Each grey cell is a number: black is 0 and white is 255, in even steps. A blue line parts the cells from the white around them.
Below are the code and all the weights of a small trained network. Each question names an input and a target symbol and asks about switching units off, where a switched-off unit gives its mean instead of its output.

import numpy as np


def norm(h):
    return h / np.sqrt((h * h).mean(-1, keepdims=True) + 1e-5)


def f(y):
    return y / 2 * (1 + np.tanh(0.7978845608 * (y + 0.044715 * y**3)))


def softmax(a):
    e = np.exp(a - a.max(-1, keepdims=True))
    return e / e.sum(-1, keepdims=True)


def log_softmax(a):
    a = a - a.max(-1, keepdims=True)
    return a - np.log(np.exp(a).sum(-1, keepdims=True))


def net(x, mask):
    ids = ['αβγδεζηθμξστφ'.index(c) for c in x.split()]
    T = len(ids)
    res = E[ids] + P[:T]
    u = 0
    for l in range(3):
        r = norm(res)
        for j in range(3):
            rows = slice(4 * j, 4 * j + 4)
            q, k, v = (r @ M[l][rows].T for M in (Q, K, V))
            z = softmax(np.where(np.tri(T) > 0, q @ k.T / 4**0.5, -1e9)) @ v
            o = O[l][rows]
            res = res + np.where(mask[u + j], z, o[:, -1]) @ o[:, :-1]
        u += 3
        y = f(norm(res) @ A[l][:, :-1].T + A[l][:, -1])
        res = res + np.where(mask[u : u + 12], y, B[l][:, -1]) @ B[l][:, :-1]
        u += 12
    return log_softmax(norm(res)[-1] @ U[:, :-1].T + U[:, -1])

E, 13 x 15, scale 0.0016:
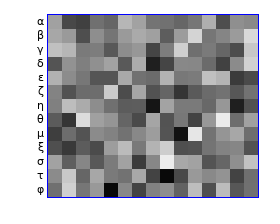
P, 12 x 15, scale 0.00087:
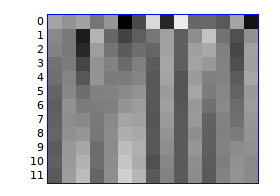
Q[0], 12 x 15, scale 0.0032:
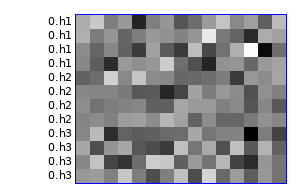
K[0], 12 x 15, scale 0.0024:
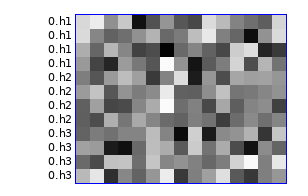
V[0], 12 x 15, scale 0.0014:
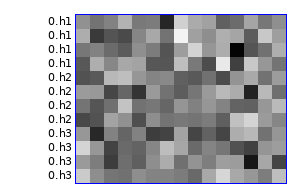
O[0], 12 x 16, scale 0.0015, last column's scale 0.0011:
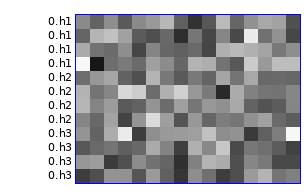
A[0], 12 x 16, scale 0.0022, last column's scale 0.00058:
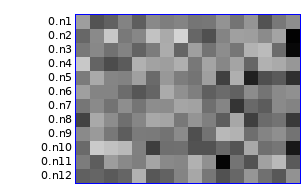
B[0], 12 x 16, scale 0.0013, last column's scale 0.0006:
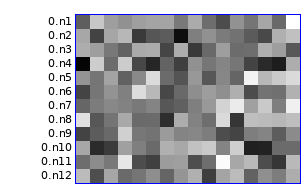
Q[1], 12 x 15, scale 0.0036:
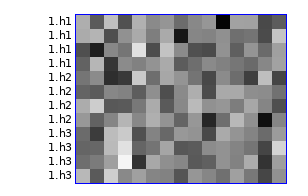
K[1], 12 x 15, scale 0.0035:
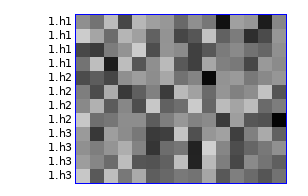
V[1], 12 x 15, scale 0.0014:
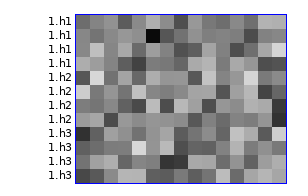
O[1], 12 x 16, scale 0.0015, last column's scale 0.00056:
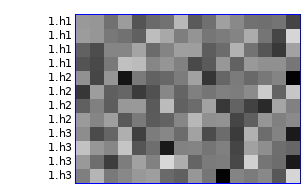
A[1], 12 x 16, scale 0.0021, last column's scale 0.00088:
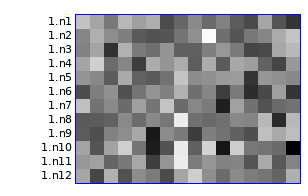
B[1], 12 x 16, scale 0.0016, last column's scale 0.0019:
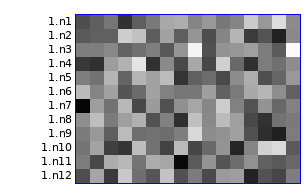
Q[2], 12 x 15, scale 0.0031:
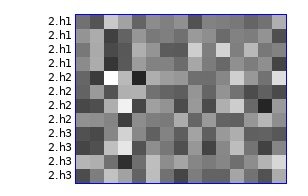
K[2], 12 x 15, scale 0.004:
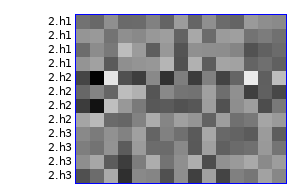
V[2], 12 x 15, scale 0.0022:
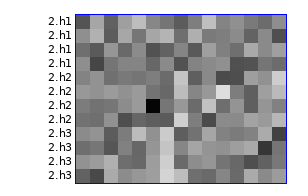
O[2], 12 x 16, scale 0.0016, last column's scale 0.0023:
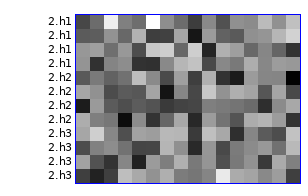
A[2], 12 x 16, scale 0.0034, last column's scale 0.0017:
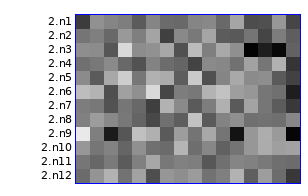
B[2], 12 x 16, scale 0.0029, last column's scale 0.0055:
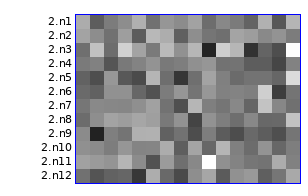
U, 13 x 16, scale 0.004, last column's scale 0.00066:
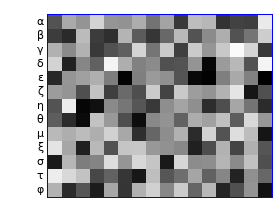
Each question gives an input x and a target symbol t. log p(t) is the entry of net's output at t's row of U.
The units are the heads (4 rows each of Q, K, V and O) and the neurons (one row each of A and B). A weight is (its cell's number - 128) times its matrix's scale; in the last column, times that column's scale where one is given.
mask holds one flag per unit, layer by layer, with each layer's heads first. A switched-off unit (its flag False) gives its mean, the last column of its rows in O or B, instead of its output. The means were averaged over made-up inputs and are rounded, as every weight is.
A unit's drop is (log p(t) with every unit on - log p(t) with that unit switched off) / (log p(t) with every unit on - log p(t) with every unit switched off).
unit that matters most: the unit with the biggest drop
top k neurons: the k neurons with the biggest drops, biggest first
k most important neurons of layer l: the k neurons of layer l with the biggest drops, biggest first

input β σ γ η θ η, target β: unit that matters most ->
0.h2
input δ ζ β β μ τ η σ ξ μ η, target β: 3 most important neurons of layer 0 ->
(0.n5 0.n4 0.n10)
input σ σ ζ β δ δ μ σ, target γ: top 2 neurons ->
(1.n9 0.n10)
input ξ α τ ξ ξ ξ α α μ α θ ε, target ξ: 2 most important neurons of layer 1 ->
(1.n10 1.n11)
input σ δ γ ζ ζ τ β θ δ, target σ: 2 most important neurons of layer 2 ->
(2.n3 2.n5)
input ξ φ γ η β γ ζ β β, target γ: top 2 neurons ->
(0.n4 0.n5)
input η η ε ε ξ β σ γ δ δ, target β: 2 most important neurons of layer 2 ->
(2.n3 2.n12)
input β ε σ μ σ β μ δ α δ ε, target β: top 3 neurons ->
(1.n2 1.n9 2.n3)
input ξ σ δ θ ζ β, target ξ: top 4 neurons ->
(1.n10 2.n3 2.n2 2.n5)
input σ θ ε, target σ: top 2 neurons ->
(2.n3 1.n10)
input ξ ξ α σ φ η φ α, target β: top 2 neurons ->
(1.n2 1.n12)
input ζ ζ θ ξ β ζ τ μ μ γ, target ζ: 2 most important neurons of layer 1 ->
(1.n10 1.n11)
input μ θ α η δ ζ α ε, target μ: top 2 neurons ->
(1.n10 2.n3)
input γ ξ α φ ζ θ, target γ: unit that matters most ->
2.h2
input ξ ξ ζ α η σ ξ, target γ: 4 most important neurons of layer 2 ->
(2.n3 2.n10 2.n5 2.n8)
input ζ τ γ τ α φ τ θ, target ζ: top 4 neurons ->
(1.n10 2.n3 2.n6 2.n5)
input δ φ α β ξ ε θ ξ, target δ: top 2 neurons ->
(1.n10 2.n9)
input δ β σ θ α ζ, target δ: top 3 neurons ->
(1.n10 2.n9 2.n3)
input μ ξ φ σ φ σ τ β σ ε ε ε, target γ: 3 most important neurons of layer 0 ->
(0.n10 0.n8 0.n11)
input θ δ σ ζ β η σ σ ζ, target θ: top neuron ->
(2.n3)
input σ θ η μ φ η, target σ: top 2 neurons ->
(2.n3 2.n5)
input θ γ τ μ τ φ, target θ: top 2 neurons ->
(1.n10 2.n3)
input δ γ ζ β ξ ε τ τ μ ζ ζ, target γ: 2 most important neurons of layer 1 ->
(1.n1 1.n2)
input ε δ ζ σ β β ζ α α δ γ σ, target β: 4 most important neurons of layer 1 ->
(1.n12 1.n9 1.n1 1.n4)
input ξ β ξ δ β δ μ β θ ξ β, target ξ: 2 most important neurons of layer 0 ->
(0.n2 0.n4)
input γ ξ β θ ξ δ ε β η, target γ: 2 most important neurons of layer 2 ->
(2.n3 2.n7)
